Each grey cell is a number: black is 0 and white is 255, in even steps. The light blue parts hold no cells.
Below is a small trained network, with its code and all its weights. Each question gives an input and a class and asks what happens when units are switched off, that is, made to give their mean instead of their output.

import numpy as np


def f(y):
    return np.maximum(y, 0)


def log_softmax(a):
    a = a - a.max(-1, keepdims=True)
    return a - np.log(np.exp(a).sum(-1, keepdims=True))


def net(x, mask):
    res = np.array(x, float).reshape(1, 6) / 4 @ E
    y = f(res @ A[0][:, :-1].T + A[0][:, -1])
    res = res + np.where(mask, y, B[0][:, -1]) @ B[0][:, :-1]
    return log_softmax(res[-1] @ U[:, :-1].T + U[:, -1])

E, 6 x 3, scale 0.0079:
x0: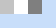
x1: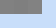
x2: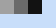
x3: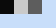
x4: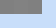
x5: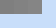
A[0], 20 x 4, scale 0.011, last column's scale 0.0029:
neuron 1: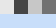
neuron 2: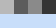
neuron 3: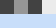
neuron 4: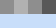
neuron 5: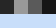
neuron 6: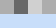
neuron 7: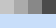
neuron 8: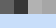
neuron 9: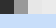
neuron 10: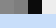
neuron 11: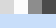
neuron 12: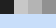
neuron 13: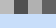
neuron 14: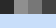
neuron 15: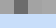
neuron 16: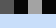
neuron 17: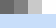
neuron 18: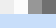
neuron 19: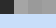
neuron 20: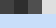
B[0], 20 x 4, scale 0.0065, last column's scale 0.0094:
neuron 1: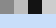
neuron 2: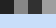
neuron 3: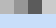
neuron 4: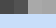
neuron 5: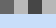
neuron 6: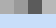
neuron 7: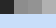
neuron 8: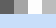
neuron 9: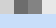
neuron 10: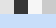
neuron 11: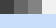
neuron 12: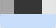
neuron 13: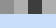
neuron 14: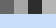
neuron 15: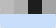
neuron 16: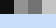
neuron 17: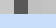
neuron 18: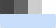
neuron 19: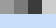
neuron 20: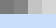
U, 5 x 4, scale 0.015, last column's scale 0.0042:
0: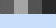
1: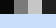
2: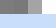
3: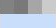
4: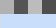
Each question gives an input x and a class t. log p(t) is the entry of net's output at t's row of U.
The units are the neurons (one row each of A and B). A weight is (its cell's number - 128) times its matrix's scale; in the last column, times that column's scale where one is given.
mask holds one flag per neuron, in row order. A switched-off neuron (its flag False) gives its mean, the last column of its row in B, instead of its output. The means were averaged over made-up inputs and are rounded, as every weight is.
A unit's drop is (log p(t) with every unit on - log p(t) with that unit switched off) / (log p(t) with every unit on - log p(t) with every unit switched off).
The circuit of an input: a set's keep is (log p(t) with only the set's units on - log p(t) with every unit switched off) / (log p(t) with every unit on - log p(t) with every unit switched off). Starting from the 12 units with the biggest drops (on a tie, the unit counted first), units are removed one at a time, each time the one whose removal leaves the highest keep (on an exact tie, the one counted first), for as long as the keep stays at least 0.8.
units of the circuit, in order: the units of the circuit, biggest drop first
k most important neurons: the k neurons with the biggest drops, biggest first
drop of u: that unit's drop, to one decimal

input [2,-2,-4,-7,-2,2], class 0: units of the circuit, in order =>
(neuron 1; neuron 10)
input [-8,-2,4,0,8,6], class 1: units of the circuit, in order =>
(neuron 16)
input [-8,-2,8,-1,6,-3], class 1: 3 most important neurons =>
(neuron 16; neuron 9; neuron 12)
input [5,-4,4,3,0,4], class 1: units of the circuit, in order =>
(neuron 9; neuron 18; neuron 1)
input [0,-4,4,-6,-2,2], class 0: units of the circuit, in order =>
(neuron 1; neuron 2)
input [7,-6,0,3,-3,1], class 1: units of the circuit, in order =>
(neuron 18; neuron 11)
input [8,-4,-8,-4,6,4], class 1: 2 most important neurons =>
(neuron 18; neuron 11)
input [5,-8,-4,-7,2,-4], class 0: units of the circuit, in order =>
(neuron 1; neuron 10)
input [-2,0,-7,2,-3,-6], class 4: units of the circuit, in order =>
(neuron 9; neuron 17)
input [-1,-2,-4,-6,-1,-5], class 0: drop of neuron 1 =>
0.3
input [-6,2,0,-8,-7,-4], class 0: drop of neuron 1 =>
0.2
